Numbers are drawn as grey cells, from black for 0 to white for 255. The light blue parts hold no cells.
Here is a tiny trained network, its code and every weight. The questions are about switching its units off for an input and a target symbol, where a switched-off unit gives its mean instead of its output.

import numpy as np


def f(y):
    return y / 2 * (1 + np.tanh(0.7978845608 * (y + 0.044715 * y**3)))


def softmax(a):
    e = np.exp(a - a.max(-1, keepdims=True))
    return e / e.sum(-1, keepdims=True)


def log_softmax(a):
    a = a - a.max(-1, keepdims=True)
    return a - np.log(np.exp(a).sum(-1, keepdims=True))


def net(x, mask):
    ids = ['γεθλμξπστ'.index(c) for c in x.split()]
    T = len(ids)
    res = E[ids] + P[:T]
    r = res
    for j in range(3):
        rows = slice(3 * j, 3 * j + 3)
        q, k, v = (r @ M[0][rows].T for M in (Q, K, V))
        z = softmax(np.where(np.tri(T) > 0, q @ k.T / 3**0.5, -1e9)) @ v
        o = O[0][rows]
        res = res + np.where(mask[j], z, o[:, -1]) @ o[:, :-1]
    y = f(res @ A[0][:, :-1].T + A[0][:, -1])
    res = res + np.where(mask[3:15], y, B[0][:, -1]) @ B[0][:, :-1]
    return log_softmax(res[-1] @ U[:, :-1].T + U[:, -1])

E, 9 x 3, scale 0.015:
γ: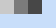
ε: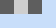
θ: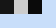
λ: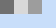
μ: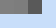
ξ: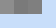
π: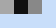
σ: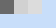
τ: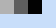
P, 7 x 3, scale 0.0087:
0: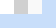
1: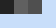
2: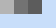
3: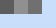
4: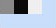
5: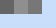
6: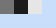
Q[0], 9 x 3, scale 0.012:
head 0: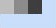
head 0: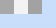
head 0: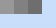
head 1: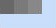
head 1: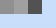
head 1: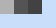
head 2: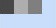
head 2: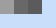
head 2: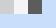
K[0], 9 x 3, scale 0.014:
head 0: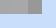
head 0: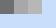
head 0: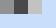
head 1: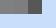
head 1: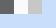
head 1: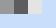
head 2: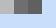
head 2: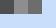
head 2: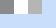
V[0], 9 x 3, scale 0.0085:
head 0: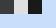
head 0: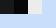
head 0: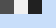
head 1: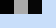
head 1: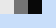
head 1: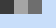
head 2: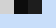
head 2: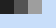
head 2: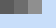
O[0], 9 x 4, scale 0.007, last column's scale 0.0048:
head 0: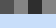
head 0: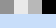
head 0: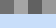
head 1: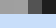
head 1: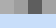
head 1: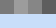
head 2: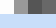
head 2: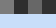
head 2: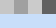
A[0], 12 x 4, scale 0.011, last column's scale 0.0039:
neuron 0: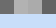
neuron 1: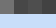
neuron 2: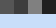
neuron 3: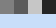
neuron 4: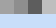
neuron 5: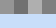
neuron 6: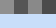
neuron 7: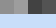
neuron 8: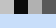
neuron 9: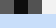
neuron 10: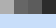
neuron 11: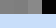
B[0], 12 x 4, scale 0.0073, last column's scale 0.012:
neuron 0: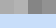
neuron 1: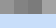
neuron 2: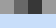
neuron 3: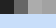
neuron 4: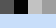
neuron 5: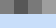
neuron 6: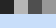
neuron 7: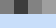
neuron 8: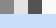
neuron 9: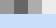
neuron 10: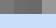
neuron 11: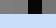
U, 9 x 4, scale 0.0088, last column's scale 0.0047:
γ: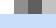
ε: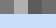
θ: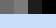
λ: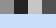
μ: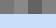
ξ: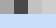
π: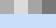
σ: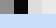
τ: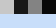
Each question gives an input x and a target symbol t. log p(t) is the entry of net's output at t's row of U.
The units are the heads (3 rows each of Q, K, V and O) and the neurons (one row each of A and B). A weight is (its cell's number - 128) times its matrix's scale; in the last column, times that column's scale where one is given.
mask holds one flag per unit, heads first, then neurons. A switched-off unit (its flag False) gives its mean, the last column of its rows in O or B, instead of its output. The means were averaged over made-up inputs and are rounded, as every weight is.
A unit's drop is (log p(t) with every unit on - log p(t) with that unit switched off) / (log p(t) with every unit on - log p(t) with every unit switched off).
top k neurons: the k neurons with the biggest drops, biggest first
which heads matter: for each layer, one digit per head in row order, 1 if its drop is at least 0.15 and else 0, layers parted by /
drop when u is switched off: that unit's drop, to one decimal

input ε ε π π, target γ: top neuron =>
[neuron 8]
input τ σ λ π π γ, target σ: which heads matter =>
001
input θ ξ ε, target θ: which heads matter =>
110
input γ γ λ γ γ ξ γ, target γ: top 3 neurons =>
[neuron 8; neuron 3; neuron 7]
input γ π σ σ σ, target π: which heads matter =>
101
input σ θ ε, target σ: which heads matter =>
011
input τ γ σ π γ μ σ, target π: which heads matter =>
100
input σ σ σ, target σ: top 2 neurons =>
[neuron 8; neuron 3]
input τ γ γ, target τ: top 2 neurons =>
[neuron 4; neuron 7]
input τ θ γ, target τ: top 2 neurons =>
[neuron 4; neuron 9]
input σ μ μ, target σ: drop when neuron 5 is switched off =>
0.0
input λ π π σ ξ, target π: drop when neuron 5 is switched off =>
-0.1
